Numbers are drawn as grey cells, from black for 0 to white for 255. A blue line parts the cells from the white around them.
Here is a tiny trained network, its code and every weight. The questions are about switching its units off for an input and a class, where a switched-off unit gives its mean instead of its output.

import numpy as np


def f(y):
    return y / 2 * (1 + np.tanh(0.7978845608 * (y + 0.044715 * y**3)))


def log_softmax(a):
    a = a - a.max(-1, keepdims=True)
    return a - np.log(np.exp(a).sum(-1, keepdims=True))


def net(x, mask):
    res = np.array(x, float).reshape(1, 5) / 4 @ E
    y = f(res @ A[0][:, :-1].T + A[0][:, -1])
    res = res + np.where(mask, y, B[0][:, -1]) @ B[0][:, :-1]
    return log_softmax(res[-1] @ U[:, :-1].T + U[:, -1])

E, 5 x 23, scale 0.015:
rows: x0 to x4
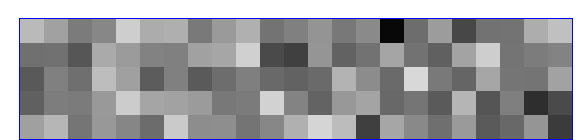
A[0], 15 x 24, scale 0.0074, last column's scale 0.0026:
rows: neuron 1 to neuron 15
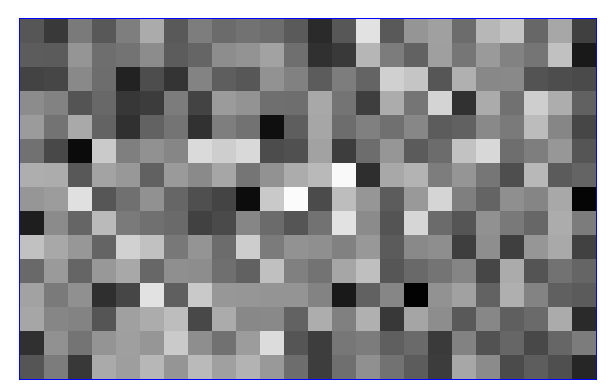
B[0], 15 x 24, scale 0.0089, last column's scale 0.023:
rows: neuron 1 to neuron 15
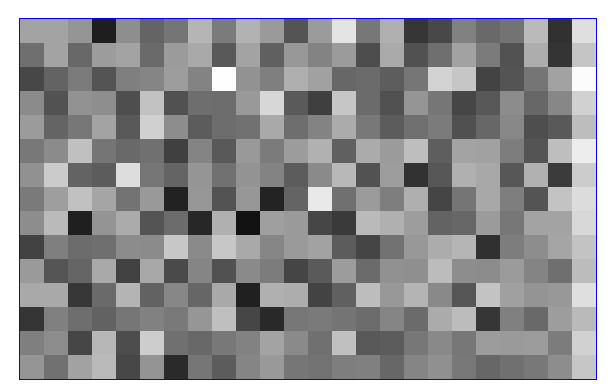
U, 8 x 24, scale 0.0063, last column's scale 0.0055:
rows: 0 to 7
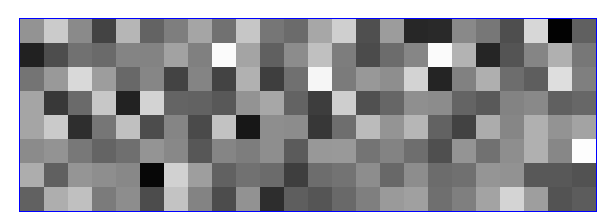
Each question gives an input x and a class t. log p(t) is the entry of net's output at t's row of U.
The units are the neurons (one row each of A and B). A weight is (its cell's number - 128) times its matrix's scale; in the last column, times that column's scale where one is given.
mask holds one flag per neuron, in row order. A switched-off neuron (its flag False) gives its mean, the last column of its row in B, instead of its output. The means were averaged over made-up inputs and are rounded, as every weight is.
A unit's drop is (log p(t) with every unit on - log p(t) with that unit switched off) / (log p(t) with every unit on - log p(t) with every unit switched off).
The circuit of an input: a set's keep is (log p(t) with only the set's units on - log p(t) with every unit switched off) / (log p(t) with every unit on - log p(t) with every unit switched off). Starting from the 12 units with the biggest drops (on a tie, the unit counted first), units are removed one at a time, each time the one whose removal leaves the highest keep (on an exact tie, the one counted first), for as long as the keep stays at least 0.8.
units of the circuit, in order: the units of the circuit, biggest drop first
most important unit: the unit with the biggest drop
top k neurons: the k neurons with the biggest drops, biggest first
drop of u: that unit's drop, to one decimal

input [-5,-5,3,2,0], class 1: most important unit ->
neuron 3
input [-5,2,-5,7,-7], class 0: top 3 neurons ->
[neuron 1; neuron 2; neuron 4]
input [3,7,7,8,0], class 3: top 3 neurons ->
[neuron 14; neuron 8; neuron 15]
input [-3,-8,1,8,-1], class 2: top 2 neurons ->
[neuron 8; neuron 4]
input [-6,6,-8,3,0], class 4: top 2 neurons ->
[neuron 12; neuron 8]
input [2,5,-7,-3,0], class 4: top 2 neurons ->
[neuron 12; neuron 8]
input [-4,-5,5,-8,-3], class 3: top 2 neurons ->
[neuron 4; neuron 5]
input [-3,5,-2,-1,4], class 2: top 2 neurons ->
[neuron 6; neuron 1]
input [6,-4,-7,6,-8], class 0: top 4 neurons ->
[neuron 1; neuron 2; neuron 9; neuron 3]
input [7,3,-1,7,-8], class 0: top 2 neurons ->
[neuron 1; neuron 3]
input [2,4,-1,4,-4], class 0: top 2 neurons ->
[neuron 8; neuron 1]
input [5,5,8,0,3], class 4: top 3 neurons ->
[neuron 9; neuron 3; neuron 8]
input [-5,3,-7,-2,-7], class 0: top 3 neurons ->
[neuron 1; neuron 2; neuron 9]
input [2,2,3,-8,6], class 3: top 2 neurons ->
[neuron 4; neuron 5]
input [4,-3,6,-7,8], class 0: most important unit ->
neuron 7
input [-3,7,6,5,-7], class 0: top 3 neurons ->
[neuron 1; neuron 2; neuron 8]
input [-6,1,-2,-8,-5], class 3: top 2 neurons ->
[neuron 4; neuron 5]
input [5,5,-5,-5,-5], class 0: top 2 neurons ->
[neuron 3; neuron 1]
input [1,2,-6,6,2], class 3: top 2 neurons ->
[neuron 9; neuron 15]
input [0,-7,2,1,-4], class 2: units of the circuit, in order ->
[neuron 8]
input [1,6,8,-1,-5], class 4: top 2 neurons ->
[neuron 9; neuron 8]
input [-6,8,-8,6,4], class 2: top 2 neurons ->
[neuron 6; neuron 9]
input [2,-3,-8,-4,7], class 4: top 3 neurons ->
[neuron 12; neuron 1; neuron 2]
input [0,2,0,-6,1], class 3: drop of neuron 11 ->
0.0
